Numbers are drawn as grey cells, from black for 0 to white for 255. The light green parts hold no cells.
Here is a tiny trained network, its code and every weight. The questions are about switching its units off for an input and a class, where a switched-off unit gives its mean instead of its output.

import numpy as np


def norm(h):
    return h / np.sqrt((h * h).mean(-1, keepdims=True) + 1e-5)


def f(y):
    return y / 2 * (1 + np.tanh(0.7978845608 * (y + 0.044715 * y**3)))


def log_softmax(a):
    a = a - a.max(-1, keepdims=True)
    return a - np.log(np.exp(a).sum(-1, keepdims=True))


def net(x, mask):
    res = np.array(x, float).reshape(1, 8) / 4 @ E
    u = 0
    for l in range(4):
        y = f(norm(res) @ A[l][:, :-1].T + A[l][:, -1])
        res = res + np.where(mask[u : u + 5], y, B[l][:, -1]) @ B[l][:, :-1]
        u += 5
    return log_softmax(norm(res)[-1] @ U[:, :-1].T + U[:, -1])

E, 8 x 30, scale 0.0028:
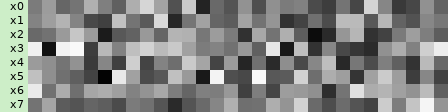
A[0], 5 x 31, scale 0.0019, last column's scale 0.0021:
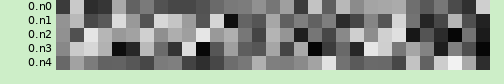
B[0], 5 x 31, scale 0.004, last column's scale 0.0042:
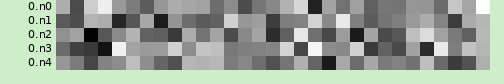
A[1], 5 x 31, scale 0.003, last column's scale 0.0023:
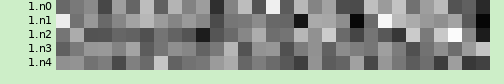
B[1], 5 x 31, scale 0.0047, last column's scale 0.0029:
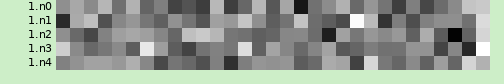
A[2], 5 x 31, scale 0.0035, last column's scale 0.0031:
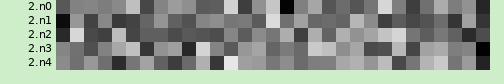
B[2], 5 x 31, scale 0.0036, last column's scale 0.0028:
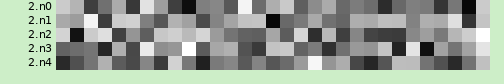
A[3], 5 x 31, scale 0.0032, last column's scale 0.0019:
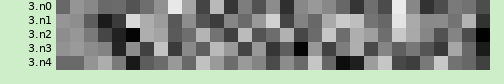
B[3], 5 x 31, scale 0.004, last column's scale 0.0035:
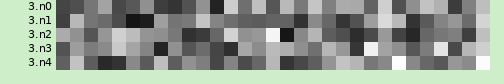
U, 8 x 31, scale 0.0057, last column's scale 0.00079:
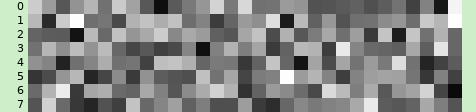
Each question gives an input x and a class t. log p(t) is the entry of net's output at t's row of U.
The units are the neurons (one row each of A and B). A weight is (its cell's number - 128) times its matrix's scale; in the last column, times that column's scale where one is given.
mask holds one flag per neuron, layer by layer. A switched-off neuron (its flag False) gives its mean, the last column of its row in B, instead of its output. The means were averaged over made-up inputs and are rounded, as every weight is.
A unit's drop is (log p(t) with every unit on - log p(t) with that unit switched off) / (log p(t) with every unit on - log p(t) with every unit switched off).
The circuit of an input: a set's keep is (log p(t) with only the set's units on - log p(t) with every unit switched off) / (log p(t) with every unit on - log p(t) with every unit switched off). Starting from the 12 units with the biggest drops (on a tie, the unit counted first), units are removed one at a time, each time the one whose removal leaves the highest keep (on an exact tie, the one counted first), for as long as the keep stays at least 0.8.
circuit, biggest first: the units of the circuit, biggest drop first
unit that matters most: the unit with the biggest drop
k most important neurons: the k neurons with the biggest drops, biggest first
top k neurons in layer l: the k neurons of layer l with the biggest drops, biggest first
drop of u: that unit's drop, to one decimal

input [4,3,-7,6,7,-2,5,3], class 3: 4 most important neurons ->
[3.n3, 0.n0, 2.n2, 3.n4]
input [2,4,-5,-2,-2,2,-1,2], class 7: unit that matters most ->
3.n1
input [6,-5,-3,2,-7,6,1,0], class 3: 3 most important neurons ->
[1.n0, 1.n3, 2.n0]
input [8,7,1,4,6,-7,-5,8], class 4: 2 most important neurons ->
[1.n2, 0.n4]
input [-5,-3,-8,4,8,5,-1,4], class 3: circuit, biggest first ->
[3.n3, 0.n0]
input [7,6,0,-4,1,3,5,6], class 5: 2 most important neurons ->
[0.n1, 3.n0]
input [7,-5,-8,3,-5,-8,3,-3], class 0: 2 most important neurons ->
[2.n0, 3.n4]
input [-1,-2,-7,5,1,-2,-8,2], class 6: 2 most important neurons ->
[2.n1, 0.n0]
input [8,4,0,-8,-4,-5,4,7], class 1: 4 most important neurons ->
[2.n2, 0.n0, 0.n2, 2.n4]
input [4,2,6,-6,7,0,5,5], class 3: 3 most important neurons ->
[3.n3, 1.n4, 0.n2]
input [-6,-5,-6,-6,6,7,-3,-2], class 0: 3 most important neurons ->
[3.n2, 0.n1, 0.n3]
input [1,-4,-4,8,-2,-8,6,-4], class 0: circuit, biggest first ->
[2.n0, 0.n0]
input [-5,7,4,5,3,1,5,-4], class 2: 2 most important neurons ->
[0.n3, 0.n0]
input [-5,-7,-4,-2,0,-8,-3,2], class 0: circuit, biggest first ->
[2.n0]
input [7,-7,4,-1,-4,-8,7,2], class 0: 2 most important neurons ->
[2.n0, 0.n3]
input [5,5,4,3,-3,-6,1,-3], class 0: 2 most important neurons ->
[2.n0, 2.n3]
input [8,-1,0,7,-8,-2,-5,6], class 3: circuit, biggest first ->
[1.n0, 0.n0]
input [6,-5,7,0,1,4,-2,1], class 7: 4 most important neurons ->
[3.n4, 2.n4, 0.n3, 1.n3]
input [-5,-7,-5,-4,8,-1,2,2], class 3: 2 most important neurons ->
[3.n3, 0.n3]
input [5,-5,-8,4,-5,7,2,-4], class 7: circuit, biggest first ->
[3.n1, 0.n0]
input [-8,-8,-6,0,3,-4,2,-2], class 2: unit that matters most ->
2.n3
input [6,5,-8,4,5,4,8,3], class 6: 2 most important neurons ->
[1.n1, 3.n4]
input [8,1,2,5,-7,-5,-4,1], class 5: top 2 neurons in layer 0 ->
[0.n1, 0.n0]
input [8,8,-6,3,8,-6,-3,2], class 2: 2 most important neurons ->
[0.n3, 1.n0]
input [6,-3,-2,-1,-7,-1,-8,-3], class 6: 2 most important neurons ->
[2.n1, 1.n4]
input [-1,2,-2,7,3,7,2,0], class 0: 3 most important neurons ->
[3.n2, 0.n0, 2.n2]
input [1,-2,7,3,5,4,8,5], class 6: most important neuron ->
[1.n1]
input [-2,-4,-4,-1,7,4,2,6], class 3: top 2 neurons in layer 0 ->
[0.n2, 0.n3]
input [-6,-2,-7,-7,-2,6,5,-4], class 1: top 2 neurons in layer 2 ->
[2.n2, 2.n0]
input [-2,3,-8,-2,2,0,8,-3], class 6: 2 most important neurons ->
[1.n1, 3.n4]
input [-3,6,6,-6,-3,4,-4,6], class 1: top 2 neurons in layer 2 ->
[2.n2, 2.n3]
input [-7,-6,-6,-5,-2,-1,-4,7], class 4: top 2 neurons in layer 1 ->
[1.n2, 1.n0]
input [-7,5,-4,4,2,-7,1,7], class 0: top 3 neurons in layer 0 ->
[0.n2, 0.n1, 0.n0]
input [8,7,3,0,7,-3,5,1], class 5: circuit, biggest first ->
[3.n0]
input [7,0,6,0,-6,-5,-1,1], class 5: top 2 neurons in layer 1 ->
[1.n4, 1.n3]
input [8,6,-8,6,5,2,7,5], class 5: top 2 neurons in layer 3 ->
[3.n0, 3.n4]
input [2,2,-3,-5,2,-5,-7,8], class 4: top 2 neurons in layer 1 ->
[1.n2, 1.n1]
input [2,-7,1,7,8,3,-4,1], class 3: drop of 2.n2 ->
0.3
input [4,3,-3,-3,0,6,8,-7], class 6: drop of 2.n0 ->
0.1
